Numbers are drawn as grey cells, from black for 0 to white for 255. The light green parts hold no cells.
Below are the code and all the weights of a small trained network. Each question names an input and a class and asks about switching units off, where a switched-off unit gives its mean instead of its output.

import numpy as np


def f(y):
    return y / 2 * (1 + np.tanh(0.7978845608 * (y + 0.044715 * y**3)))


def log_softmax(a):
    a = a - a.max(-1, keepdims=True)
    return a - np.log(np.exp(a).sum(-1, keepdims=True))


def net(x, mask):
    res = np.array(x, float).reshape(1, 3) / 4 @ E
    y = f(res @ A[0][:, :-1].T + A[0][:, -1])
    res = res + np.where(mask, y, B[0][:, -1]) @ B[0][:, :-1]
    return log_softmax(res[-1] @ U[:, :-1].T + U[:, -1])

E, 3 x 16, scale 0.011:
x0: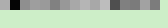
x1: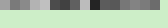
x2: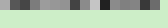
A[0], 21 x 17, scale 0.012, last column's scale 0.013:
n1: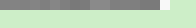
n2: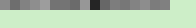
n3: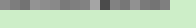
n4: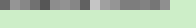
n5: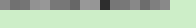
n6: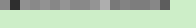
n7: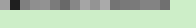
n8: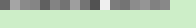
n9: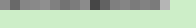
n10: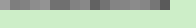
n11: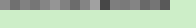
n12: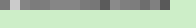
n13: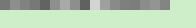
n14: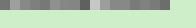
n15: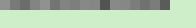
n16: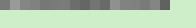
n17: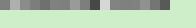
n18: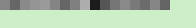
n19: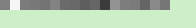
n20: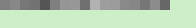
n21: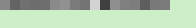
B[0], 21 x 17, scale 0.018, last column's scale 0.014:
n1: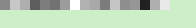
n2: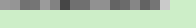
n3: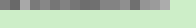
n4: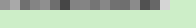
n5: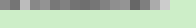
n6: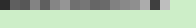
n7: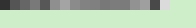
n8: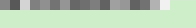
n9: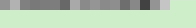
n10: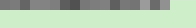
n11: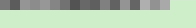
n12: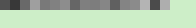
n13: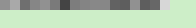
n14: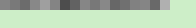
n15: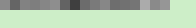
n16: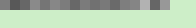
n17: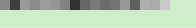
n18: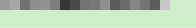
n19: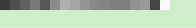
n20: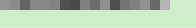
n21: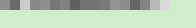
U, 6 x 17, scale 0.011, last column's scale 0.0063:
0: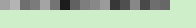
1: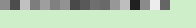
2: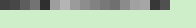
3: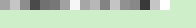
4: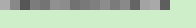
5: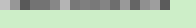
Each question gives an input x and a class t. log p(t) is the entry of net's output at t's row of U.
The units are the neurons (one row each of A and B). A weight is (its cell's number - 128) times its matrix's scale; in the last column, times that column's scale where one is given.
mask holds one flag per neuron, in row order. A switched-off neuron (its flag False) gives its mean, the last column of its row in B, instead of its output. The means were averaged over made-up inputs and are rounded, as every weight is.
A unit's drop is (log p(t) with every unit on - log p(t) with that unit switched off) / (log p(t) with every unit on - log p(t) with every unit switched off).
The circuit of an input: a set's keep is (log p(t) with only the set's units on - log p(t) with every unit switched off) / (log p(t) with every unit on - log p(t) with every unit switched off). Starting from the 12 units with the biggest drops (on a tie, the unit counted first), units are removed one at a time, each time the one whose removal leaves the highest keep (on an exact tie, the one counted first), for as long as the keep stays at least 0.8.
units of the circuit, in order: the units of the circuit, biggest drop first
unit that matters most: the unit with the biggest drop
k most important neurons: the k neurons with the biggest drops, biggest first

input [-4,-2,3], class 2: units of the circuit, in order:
[n19]
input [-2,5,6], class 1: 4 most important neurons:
[n5 n13 n4 n3]
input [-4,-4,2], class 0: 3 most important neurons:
[n7 n4 n6]
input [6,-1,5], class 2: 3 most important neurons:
[n7 n6 n8]
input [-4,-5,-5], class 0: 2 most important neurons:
[n4 n13]
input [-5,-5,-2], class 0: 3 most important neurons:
[n4 n7 n13]
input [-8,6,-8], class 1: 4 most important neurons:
[n8 n17 n7 n6]
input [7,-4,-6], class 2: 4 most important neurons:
[n6 n7 n21 n5]
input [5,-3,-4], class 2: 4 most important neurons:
[n6 n21 n7 n5]
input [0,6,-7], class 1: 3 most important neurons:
[n8 n17 n13]
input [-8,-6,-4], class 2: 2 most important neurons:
[n19 n12]
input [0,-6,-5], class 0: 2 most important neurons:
[n13 n4]
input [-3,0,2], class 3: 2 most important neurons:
[n7 n6]
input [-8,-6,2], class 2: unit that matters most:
n19
